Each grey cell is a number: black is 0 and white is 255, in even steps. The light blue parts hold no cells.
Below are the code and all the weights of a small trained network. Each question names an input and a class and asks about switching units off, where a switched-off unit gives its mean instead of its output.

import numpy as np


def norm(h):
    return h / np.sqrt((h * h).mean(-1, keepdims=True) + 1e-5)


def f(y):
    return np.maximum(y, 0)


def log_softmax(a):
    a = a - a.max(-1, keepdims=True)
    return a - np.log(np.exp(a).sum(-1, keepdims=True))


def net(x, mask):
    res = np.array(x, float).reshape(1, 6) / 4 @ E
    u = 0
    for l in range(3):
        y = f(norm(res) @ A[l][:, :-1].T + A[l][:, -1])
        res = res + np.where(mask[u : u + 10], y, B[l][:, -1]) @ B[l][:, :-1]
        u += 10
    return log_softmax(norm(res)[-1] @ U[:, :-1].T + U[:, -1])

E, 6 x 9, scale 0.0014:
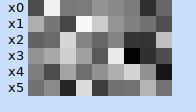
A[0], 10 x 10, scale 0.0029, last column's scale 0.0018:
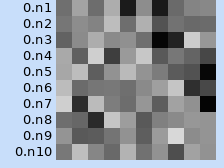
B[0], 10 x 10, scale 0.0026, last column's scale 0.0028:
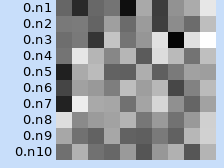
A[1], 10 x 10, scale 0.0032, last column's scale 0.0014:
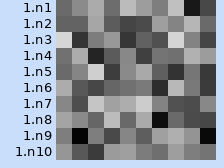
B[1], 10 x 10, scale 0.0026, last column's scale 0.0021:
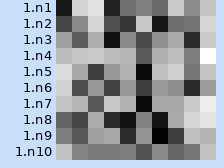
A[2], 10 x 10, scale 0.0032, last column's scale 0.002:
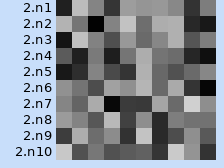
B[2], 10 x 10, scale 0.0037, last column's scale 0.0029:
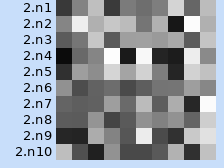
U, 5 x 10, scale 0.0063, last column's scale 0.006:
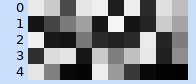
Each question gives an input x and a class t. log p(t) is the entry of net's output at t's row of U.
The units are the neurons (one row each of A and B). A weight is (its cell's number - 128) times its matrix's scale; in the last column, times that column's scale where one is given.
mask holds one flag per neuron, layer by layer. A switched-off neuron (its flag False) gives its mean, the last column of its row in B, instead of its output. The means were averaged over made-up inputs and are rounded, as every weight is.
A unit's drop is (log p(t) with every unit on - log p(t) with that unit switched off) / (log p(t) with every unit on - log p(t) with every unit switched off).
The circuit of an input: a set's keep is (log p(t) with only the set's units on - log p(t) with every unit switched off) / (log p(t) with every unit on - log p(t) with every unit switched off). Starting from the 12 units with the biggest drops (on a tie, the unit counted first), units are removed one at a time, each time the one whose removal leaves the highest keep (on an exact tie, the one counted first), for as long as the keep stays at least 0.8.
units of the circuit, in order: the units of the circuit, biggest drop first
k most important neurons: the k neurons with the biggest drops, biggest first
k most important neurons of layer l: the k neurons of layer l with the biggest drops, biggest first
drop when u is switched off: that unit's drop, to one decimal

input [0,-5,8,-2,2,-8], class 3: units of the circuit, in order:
1.n5, 2.n9
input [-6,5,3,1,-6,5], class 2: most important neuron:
1.n3
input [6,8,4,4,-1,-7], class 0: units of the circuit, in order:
1.n5, 1.n7
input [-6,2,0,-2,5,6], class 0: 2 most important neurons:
0.n6, 2.n2
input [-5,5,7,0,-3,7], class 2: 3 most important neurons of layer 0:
0.n8, 0.n6, 0.n5
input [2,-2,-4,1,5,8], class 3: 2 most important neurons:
0.n3, 0.n6
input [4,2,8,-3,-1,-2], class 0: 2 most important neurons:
1.n8, 1.n4
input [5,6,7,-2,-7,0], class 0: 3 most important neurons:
0.n3, 1.n4, 1.n2
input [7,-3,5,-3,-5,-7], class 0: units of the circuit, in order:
1.n5, 2.n9
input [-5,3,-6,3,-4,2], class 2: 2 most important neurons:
1.n8, 0.n3
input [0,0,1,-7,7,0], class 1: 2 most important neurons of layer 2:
2.n10, 2.n7
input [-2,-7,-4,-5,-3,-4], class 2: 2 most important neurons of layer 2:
2.n10, 2.n9
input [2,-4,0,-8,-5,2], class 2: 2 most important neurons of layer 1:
1.n2, 1.n7
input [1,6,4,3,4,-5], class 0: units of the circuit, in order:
1.n7
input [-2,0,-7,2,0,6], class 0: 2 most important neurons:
2.n2, 0.n6
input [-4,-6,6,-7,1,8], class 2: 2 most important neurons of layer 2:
2.n10, 2.n9
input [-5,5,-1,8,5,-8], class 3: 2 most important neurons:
1.n1, 0.n4
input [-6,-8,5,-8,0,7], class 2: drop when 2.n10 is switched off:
0.2
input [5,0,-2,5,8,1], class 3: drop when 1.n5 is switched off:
0.0
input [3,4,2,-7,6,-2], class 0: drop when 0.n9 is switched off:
0.1
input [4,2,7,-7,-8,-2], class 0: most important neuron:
1.n4
